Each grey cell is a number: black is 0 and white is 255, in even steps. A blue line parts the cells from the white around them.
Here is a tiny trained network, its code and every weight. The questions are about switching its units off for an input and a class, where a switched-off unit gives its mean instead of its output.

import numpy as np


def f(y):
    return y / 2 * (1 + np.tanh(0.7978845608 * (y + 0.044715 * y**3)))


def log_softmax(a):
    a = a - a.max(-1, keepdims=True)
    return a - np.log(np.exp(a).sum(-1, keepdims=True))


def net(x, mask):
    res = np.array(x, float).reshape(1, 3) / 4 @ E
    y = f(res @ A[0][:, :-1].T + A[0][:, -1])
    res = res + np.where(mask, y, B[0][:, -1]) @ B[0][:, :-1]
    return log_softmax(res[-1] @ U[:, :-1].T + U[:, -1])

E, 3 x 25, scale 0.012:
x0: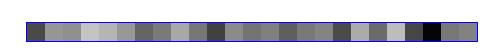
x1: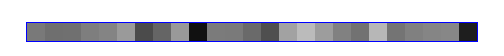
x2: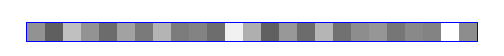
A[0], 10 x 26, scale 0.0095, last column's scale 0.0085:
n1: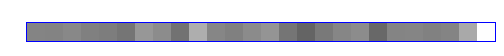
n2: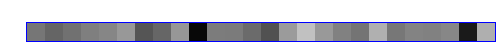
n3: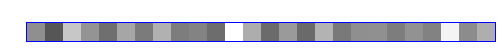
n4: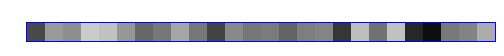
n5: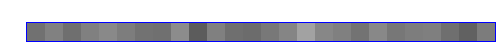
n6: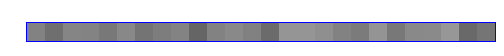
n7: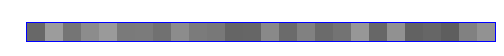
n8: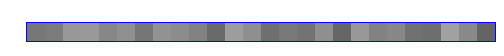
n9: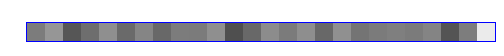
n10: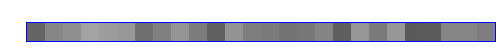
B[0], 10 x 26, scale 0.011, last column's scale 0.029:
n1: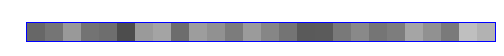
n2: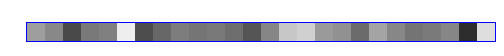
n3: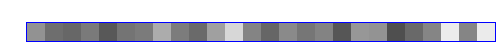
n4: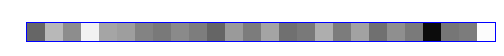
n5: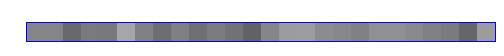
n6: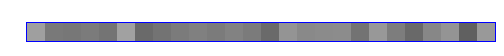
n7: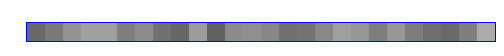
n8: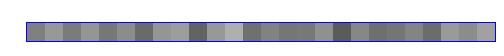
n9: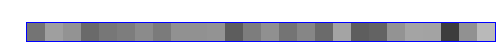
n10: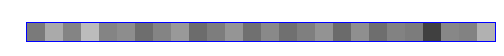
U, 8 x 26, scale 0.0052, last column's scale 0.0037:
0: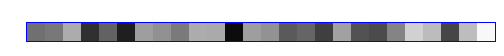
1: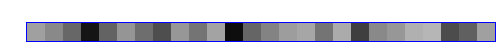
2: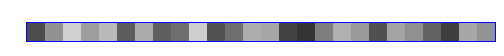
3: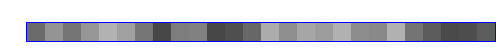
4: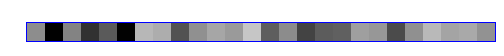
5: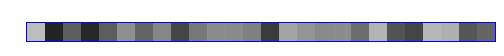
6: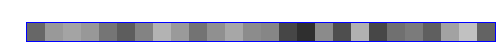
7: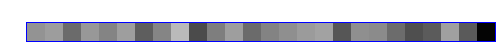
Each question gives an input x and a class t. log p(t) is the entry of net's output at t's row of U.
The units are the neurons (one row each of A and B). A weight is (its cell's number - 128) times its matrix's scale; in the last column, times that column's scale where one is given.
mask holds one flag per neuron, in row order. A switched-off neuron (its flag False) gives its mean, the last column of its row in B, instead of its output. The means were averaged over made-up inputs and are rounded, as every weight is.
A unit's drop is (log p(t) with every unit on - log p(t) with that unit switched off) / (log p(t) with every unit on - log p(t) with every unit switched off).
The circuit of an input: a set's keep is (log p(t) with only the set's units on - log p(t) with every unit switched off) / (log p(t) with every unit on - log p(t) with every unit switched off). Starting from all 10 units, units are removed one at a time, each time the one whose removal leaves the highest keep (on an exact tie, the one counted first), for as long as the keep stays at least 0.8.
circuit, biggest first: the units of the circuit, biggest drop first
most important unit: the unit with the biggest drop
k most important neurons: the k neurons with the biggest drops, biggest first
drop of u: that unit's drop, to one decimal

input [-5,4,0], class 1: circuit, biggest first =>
(n3; n4)
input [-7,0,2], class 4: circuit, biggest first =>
(n2; n4)
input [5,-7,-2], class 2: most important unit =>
n3
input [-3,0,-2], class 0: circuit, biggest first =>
(n2; n4; n3)
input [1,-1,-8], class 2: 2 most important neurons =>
(n2; n7)
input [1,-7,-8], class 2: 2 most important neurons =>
(n7; n3)
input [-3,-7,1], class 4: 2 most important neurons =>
(n4; n9)
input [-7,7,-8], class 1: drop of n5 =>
0.0
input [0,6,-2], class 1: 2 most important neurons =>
(n4; n3)
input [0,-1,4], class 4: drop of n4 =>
0.5
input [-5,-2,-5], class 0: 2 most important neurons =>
(n2; n4)
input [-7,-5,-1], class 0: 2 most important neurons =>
(n3; n4)
